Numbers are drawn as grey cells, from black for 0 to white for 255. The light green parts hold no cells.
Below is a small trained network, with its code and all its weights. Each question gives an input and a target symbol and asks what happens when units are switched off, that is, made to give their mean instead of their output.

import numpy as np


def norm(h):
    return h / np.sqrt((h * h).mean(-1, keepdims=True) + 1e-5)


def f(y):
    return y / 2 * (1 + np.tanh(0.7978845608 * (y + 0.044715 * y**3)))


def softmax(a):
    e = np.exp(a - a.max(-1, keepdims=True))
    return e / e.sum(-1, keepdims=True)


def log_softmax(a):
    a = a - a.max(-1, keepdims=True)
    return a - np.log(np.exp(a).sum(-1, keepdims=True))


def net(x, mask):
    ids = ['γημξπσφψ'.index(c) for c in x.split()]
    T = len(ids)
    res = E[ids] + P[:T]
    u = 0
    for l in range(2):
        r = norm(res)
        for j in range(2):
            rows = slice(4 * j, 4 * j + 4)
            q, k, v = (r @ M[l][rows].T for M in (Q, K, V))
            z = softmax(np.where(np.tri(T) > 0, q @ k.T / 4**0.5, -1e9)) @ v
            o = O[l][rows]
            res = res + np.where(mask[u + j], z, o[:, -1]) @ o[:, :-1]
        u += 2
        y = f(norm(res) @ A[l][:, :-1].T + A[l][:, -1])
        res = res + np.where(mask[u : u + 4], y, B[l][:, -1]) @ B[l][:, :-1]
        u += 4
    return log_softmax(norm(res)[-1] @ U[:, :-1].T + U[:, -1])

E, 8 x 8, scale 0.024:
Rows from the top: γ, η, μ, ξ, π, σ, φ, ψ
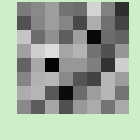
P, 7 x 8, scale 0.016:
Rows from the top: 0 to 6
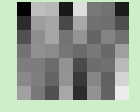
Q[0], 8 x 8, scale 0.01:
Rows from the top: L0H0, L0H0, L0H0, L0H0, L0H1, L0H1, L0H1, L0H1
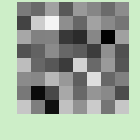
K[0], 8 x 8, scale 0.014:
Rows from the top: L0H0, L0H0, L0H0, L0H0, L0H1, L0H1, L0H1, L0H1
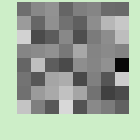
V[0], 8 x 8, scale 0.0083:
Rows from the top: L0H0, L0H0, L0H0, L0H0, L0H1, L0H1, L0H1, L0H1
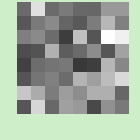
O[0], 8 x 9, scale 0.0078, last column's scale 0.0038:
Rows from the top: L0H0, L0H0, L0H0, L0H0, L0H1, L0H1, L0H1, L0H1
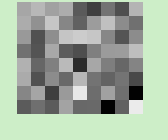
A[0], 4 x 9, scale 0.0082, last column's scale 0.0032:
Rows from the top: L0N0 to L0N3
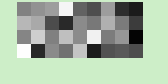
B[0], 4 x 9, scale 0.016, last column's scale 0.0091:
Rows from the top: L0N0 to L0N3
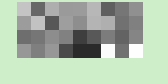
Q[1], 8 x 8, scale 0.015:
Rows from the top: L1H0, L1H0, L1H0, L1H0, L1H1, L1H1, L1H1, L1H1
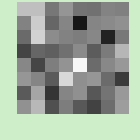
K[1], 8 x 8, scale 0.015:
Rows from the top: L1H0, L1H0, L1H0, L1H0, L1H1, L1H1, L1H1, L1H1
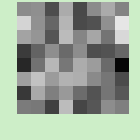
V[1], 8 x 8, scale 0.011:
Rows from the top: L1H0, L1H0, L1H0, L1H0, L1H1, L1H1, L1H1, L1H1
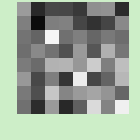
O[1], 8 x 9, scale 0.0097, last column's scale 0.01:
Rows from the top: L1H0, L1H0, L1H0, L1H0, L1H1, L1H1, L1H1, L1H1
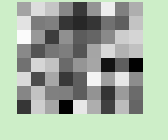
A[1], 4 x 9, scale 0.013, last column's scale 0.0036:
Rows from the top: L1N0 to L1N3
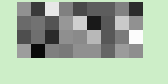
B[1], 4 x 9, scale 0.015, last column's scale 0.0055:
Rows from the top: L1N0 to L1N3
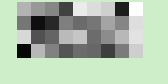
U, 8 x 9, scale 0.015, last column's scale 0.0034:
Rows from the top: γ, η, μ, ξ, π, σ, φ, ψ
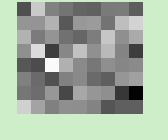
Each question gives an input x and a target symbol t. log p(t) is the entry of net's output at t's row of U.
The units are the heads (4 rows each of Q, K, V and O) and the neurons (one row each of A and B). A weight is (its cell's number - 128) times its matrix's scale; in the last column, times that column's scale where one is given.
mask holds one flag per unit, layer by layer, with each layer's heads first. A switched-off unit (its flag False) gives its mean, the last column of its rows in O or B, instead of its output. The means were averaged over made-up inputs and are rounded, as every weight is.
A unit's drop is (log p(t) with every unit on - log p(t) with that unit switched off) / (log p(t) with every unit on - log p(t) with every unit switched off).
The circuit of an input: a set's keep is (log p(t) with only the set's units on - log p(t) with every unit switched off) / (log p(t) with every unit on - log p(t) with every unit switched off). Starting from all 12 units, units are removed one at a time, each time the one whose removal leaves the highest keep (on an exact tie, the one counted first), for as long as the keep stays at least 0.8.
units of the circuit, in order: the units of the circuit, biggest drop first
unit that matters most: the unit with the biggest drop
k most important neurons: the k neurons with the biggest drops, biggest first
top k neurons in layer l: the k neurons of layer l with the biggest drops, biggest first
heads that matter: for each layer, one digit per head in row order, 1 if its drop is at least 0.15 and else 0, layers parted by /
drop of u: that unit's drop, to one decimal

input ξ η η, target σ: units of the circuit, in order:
(L1H0; L0N3)
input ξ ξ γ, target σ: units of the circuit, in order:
(L1H0; L0N3)
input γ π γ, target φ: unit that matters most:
L0N3
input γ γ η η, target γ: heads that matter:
00 / 01
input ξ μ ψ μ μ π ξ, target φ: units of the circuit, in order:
(L1H0; L1N0)
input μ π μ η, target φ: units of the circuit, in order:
(L0N3; L1H0)
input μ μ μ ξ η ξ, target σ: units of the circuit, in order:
(L1H0; L0N3)
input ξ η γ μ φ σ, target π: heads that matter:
10 / 10
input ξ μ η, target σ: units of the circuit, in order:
(L0N3; L1H0)
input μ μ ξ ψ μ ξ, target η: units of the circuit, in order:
(L0H1; L1H1)
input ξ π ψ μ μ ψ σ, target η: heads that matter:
11 / 01
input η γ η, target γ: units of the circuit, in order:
(L1H1; L0N3)
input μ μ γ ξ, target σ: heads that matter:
00 / 10
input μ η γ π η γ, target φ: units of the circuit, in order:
(L1H0; L0N3)
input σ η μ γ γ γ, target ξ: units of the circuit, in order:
(L0H1; L1H1)
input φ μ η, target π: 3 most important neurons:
(L0N1; L0N3; L0N0)
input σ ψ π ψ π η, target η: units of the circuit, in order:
(L0H1; L1H1; L0N3)
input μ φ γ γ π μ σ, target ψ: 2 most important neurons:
(L0N3; L0N0)
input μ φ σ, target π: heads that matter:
00 / 10
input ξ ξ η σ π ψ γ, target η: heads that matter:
00 / 01
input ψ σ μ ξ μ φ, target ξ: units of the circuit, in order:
(L0N1; L0N3; L1H0)
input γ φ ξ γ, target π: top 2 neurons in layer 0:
(L0N1; L0N3)
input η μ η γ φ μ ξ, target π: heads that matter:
10 / 10
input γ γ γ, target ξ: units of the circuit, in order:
(L0H1; L1H0; L0N3)
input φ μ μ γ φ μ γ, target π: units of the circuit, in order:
(L0N3; L1H0; L0N1)
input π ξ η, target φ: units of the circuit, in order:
(L0N3; L1N0; L0H1)
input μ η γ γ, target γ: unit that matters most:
L0H0
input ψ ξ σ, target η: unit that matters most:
L1H1
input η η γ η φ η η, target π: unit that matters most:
L1H0
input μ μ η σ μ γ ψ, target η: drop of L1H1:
0.5
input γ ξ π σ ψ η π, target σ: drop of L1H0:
0.1
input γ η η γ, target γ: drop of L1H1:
0.5
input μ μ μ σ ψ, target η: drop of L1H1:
0.6
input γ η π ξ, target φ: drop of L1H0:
0.2
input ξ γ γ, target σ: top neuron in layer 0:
(L0N3)
